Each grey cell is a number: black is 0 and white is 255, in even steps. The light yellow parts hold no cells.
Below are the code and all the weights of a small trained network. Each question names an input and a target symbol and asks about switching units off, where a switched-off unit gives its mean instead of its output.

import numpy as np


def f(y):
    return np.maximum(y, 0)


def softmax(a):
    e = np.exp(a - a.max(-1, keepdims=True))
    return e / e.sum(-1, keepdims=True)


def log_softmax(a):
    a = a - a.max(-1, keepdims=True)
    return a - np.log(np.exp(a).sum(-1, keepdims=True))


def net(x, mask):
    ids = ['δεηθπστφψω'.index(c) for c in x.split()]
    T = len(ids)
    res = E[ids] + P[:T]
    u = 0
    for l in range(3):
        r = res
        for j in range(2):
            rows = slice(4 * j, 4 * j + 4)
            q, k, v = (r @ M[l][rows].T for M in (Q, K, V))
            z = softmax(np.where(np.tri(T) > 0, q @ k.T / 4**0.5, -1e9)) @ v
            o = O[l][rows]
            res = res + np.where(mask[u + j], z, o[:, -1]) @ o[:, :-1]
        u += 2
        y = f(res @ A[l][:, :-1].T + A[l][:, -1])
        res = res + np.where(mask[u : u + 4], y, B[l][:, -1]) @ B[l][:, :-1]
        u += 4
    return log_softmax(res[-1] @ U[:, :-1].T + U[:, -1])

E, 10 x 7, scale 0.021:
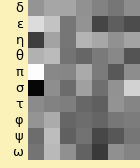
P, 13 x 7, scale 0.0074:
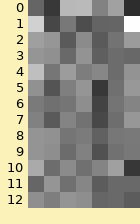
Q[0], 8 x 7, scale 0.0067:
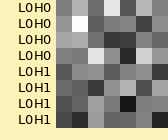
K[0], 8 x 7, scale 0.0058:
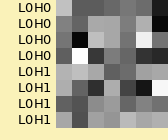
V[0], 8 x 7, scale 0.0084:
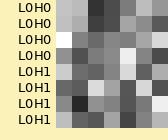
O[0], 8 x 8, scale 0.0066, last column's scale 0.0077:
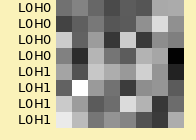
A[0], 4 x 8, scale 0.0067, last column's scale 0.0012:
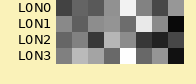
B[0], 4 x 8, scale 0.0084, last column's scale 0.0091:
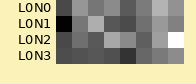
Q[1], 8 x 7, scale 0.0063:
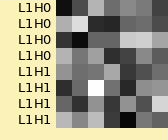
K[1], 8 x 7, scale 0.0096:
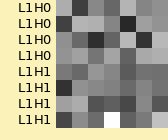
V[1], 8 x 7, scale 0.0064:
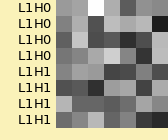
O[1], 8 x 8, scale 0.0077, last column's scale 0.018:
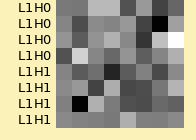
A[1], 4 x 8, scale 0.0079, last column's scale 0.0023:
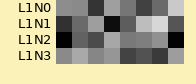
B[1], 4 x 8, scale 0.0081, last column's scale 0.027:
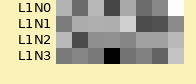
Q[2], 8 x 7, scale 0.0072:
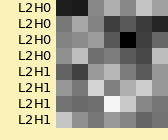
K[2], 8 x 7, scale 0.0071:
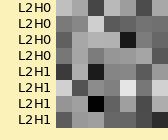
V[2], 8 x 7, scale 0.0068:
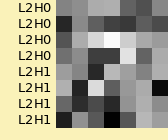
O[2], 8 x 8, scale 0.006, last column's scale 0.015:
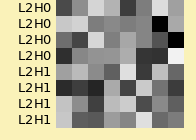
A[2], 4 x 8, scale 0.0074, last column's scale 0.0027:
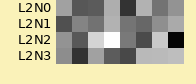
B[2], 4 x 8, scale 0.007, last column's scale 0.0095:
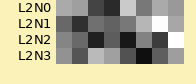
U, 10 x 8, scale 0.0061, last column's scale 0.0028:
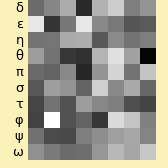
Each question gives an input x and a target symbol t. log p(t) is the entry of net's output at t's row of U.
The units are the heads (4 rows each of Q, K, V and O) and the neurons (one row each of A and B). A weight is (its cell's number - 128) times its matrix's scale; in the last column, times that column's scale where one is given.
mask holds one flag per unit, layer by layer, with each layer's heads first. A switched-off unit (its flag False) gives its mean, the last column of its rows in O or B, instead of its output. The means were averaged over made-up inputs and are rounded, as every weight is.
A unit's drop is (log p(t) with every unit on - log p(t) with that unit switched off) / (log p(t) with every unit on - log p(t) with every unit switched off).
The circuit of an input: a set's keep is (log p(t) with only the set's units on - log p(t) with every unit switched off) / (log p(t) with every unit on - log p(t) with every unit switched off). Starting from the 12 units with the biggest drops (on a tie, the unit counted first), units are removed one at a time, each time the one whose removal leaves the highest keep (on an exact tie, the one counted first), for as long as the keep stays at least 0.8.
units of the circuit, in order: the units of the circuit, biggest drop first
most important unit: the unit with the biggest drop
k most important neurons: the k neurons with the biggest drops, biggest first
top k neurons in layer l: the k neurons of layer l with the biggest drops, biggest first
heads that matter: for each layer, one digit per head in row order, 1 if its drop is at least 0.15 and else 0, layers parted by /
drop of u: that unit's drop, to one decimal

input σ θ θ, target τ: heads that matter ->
10 / 10 / 01
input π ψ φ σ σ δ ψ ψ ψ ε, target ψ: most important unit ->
L1H0
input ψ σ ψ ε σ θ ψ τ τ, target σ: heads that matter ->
01 / 10 / 01
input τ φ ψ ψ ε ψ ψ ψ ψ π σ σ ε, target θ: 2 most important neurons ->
(L2N0, L0N2)
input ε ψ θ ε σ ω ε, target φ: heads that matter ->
00 / 10 / 10
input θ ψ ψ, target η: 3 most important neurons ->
(L1N1, L2N3, L1N3)
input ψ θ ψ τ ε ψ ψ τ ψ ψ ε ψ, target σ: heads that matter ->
01 / 10 / 01
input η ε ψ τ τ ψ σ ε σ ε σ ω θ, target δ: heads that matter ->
11 / 11 / 01
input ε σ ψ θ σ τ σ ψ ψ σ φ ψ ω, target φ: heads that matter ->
00 / 00 / 00
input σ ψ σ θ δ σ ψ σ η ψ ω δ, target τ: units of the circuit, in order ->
(L0H0, L1H0, L2H1)
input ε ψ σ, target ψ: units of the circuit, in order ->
(L2N2, L1N2, L2H0, L1N3)
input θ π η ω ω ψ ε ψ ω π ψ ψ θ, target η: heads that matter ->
11 / 11 / 11
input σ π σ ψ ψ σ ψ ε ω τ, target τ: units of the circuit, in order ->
(L0H0, L1H0, L2H1, L1N2)
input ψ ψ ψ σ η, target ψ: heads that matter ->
01 / 10 / 10
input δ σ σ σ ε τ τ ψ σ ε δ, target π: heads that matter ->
11 / 10 / 11
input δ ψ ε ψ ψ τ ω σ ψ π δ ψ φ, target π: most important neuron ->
(L2N0)
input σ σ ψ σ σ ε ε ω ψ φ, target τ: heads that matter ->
11 / 10 / 11
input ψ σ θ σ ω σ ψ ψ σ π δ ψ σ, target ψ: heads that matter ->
10 / 00 / 10
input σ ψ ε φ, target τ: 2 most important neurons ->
(L1N2, L1N3)
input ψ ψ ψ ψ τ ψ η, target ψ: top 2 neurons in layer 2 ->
(L2N2, L2N1)
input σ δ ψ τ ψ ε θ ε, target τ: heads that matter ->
11 / 10 / 11
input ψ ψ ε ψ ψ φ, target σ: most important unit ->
L0N2
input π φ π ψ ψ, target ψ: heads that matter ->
11 / 11 / 11
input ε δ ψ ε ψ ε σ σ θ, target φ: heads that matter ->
00 / 10 / 10
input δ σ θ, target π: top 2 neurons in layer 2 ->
(L2N0, L2N3)
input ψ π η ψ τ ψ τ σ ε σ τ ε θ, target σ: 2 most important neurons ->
(L0N2, L2N2)
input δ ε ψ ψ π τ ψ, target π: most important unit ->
L1H0
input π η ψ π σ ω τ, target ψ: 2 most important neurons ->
(L0N2, L1N2)
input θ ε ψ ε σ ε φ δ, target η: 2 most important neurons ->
(L1N1, L2N3)
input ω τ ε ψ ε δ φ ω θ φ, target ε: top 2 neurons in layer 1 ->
(L1N3, L1N0)
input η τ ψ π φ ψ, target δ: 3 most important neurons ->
(L0N1, L1N0, L1N3)
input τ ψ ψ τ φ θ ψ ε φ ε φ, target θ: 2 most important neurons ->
(L2N0, L0N2)
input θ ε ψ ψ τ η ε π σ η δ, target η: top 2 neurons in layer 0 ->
(L0N2, L0N3)
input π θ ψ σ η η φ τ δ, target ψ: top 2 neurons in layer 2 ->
(L2N3, L2N1)
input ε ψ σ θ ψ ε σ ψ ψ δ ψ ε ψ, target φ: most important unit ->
L2H0
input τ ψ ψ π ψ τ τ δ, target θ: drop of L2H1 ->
0.6
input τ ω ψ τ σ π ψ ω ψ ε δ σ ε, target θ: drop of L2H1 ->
0.5
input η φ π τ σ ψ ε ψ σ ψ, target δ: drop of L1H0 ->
0.2
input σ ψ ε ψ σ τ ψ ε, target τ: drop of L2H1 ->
0.4
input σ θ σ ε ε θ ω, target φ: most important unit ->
L1H1
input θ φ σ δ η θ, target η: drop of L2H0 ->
0.9
